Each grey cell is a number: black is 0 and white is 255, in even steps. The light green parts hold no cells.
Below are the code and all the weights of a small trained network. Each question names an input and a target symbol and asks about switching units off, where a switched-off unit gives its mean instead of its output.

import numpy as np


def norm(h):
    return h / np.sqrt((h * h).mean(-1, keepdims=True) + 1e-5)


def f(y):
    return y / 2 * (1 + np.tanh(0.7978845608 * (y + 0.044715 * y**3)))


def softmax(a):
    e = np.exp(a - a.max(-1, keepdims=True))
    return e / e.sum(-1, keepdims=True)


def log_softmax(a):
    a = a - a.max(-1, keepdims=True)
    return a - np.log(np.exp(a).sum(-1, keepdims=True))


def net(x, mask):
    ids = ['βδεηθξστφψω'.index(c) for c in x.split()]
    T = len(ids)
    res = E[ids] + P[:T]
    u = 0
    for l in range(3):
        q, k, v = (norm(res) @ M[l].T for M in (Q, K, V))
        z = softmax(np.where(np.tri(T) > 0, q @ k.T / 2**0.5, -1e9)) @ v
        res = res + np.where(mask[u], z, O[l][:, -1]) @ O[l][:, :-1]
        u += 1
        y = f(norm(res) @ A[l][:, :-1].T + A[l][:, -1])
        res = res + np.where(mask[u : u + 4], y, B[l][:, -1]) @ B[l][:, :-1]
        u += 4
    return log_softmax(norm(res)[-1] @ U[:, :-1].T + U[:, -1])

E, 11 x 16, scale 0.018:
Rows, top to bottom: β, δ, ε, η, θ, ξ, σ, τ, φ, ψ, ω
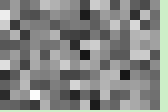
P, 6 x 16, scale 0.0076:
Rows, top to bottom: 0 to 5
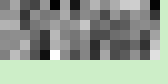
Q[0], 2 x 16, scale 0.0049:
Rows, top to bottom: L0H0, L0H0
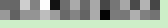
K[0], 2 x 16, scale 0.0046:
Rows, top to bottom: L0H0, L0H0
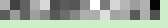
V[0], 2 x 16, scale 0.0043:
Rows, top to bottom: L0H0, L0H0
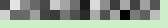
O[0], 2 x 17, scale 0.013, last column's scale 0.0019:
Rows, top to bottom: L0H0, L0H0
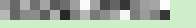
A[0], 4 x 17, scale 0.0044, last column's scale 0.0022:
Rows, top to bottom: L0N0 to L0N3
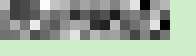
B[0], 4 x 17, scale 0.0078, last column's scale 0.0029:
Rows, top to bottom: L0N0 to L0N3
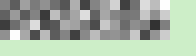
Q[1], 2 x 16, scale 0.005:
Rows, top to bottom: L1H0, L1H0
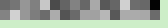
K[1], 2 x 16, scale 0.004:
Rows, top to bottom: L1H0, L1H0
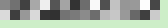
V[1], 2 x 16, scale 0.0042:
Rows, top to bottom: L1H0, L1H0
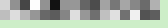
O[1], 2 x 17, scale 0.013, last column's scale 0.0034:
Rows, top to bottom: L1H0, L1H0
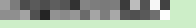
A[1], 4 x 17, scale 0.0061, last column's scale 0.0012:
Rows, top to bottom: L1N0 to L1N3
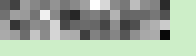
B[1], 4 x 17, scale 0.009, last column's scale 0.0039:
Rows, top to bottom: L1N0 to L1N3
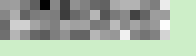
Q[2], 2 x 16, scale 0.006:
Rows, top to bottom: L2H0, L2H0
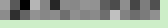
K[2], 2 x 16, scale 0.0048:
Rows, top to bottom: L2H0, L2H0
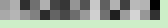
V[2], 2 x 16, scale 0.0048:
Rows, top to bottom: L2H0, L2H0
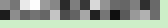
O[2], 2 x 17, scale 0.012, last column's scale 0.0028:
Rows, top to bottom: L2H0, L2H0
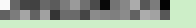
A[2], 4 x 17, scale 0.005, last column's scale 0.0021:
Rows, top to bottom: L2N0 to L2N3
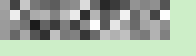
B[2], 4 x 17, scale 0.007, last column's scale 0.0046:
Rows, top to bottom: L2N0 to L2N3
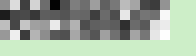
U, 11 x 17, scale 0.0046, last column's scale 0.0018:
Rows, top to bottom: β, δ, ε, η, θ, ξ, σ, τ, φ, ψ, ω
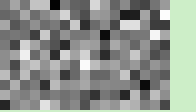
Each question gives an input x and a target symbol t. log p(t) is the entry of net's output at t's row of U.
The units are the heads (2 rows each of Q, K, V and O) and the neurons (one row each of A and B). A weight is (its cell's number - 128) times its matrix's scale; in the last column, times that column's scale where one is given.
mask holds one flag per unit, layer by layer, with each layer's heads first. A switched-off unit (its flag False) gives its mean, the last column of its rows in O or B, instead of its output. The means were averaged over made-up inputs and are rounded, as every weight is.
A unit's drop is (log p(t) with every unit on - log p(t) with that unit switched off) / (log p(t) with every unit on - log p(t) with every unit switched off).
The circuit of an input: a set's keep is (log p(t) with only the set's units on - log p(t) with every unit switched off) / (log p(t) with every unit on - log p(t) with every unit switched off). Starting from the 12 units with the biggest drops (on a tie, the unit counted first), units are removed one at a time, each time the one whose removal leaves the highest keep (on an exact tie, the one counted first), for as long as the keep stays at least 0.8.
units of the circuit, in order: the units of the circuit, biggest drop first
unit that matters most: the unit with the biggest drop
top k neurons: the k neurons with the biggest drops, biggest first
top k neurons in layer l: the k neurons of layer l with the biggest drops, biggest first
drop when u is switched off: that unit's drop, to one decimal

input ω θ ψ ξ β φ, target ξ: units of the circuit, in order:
[L0H0 L1H0 L2H0]
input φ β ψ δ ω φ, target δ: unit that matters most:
L2H0
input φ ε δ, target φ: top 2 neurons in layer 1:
[L1N2 L1N0]
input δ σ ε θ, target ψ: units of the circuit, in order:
[L1H0 L2N2]
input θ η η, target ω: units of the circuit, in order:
[L1H0 L1N3]
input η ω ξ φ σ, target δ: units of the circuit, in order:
[L1H0 L0N0]
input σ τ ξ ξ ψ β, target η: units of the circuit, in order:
[L2H0 L0H0]
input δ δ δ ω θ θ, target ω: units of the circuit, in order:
[L2H0 L1H0]
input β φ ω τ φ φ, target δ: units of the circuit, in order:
[L0H0 L1H0]
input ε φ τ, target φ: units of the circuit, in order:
[L0H0 L2H0 L1H0]
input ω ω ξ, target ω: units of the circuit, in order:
[L2H0 L1N3]
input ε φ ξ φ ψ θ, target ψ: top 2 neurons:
[L1N0 L2N2]
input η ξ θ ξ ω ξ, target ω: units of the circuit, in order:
[L2H0 L1H0]
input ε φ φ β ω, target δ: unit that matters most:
L0H0
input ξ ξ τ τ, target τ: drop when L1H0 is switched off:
0.4
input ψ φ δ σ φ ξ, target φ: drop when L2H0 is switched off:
0.5
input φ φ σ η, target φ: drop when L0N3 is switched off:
-0.1
